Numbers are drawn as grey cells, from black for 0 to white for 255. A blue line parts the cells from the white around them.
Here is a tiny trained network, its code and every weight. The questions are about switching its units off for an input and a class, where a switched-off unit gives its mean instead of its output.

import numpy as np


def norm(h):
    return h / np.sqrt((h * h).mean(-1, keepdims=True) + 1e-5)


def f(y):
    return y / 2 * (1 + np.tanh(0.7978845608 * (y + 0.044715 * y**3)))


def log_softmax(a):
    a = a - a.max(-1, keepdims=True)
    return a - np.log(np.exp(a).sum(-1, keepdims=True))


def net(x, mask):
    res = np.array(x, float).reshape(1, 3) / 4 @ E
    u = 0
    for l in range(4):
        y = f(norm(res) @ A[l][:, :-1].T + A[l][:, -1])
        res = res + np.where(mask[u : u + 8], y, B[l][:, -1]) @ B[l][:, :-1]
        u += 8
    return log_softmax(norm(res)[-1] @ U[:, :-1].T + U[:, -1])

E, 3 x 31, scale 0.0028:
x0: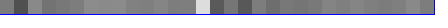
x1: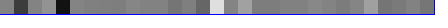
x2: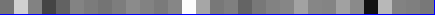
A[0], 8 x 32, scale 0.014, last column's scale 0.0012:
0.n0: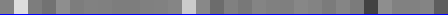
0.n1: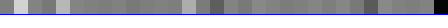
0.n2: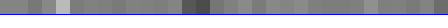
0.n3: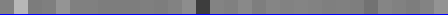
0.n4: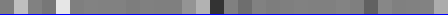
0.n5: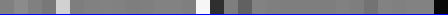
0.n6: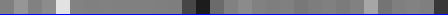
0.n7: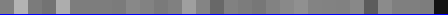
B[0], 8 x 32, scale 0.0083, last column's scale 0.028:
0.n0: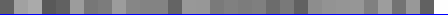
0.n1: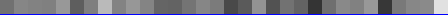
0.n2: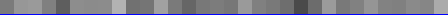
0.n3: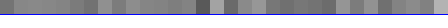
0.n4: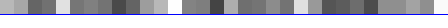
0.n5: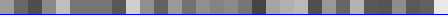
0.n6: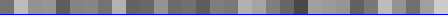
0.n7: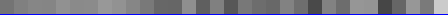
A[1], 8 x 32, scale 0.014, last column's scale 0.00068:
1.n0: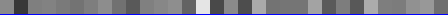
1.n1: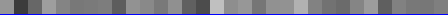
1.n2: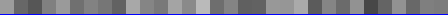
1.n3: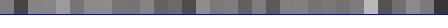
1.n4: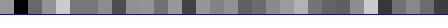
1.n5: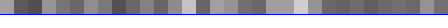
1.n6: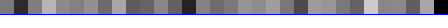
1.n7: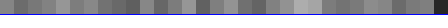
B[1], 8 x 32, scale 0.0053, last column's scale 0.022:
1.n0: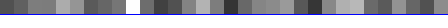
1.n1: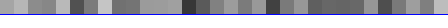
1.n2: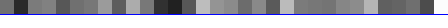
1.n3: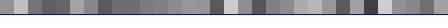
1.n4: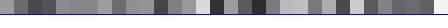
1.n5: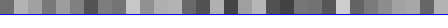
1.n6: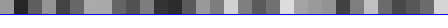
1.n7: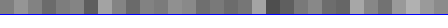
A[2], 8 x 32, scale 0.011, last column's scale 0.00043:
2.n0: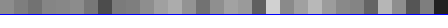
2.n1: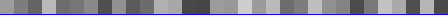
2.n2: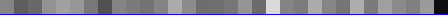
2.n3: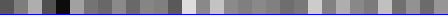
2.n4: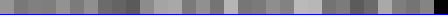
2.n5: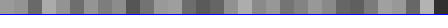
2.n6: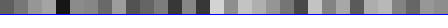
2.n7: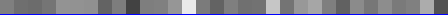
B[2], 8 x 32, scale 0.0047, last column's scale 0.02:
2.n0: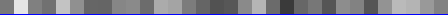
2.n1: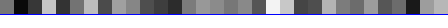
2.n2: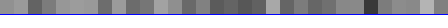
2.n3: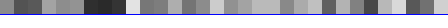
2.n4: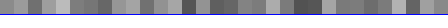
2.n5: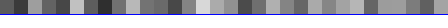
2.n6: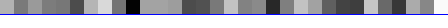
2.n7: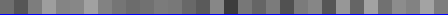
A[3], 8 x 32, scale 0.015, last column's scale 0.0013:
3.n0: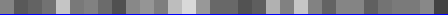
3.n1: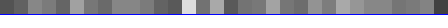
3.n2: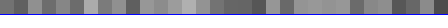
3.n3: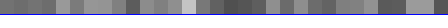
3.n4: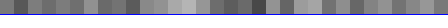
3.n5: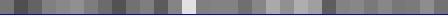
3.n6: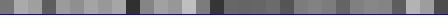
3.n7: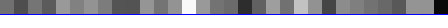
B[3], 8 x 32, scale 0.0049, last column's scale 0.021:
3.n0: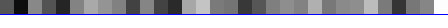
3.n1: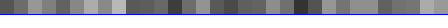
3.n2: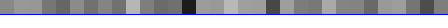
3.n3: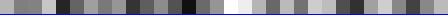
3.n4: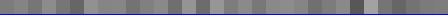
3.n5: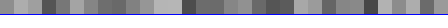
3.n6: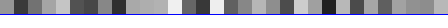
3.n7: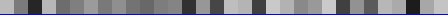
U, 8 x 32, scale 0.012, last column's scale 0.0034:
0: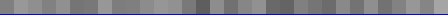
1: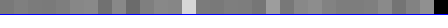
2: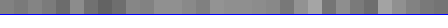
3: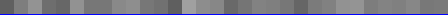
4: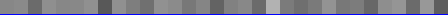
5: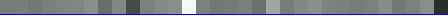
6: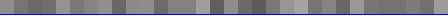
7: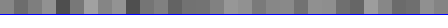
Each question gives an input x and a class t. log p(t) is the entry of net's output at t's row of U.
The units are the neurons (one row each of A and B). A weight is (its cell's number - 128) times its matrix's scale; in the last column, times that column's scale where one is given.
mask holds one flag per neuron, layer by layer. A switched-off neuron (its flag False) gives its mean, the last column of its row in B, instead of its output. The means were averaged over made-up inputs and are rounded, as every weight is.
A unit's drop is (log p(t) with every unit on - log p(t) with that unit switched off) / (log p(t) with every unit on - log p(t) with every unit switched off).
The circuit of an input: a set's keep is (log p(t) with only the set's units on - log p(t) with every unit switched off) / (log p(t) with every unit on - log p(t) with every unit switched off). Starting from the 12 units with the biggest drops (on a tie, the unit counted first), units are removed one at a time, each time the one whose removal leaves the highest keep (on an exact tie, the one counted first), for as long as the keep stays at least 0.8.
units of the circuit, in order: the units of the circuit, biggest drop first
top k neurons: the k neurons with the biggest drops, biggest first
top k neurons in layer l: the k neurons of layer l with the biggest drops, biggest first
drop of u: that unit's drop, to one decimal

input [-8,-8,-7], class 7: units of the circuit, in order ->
[0.n6]
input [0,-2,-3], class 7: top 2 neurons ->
[0.n6 0.n4]
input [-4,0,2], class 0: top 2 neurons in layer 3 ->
[3.n0 3.n6]
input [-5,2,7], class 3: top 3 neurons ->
[0.n4 0.n0 2.n6]
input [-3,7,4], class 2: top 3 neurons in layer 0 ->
[0.n5 0.n4 0.n6]
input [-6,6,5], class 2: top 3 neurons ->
[0.n5 0.n1 2.n3]
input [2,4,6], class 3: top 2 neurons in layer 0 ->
[0.n4 0.n6]
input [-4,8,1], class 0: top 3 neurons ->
[0.n1 0.n6 0.n5]
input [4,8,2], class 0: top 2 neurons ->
[0.n1 0.n4]
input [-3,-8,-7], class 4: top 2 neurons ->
[0.n6 0.n4]
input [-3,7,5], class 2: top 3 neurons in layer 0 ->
[0.n5 0.n1 0.n4]
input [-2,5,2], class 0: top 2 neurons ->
[0.n1 0.n6]
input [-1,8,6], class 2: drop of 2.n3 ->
0.2
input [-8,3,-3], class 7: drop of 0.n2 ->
0.0
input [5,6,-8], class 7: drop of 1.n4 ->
0.1
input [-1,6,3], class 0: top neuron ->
[0.n1]
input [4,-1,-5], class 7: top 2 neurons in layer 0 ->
[0.n4 0.n6]
